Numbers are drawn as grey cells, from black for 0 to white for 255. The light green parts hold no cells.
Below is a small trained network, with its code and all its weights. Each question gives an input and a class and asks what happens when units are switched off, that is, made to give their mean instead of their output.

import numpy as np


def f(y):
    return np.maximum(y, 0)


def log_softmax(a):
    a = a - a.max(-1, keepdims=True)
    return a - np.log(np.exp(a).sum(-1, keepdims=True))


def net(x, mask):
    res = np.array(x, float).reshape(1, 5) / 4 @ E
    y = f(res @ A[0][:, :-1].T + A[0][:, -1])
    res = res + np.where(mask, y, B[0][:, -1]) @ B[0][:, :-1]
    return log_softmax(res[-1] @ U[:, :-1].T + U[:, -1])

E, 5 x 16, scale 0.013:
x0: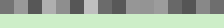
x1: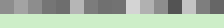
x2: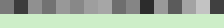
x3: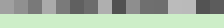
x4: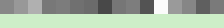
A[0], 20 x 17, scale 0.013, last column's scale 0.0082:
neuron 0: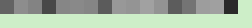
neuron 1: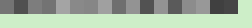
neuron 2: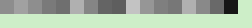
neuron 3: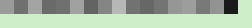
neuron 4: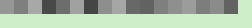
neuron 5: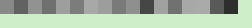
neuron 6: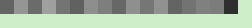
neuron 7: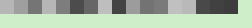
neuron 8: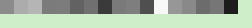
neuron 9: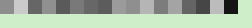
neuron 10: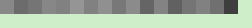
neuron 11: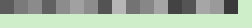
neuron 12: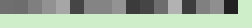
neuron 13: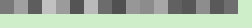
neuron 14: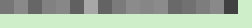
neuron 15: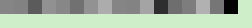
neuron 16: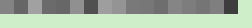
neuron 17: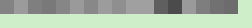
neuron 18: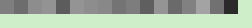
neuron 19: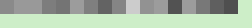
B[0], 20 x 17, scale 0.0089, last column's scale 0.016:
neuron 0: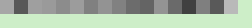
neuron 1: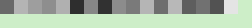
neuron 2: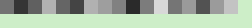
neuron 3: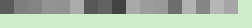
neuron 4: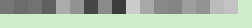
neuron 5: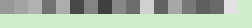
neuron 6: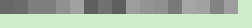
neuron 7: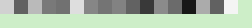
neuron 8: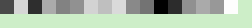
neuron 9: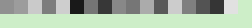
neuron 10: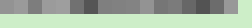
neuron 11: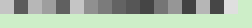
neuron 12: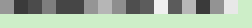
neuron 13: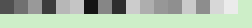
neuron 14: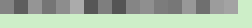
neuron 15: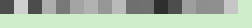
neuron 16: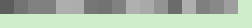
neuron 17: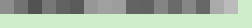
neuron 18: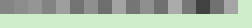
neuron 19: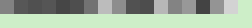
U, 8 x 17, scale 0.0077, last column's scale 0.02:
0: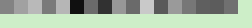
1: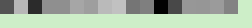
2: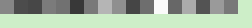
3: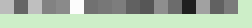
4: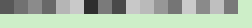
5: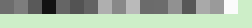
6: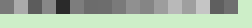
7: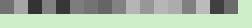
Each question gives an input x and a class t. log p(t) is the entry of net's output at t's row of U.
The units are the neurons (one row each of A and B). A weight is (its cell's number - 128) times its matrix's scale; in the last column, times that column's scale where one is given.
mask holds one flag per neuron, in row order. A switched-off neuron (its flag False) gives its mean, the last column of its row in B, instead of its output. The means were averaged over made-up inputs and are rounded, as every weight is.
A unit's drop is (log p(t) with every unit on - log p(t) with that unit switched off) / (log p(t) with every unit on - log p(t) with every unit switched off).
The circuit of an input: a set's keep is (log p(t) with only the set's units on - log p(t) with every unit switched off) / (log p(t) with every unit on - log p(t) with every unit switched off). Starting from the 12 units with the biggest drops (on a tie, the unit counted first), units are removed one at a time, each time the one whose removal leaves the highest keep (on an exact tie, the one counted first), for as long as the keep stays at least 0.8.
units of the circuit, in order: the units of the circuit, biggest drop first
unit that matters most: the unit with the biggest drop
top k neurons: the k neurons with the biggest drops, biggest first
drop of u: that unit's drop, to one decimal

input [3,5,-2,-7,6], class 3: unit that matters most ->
neuron 11
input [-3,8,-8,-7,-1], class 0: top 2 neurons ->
[neuron 9; neuron 12]
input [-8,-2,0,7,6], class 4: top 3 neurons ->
[neuron 4; neuron 3; neuron 11]
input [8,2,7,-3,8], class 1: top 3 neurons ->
[neuron 8; neuron 9; neuron 4]
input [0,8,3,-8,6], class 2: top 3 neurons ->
[neuron 19; neuron 2; neuron 7]
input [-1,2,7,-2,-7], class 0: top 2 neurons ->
[neuron 1; neuron 8]
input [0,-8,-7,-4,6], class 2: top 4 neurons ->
[neuron 12; neuron 1; neuron 5; neuron 18]
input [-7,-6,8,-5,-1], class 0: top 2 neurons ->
[neuron 1; neuron 5]
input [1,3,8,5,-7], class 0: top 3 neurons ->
[neuron 1; neuron 5; neuron 8]
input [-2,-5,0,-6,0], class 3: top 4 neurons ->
[neuron 11; neuron 19; neuron 2; neuron 17]
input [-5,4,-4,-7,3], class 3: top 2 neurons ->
[neuron 11; neuron 0]
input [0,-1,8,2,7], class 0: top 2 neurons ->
[neuron 5; neuron 1]
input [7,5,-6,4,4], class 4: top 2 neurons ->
[neuron 13; neuron 1]
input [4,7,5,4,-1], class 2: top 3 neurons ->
[neuron 2; neuron 19; neuron 9]
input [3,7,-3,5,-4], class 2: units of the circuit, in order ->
[neuron 2]
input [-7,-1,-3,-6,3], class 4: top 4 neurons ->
[neuron 4; neuron 7; neuron 3; neuron 16]
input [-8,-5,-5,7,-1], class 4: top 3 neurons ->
[neuron 4; neuron 3; neuron 11]
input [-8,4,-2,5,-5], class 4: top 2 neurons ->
[neuron 8; neuron 4]
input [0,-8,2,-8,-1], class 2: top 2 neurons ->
[neuron 12; neuron 7]
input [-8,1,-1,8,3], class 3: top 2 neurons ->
[neuron 7; neuron 13]
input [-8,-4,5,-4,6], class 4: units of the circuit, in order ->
[neuron 4]
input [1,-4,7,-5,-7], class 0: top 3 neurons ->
[neuron 8; neuron 1; neuron 5]
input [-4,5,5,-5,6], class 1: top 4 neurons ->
[neuron 8; neuron 9; neuron 12; neuron 7]
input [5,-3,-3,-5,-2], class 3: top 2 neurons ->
[neuron 11; neuron 4]
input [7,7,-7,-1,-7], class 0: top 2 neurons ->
[neuron 9; neuron 8]
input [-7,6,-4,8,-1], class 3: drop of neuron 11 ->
0.0
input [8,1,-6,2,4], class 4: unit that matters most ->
neuron 13
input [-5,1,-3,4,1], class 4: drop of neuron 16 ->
0.1
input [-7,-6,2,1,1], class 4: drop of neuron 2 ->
0.4
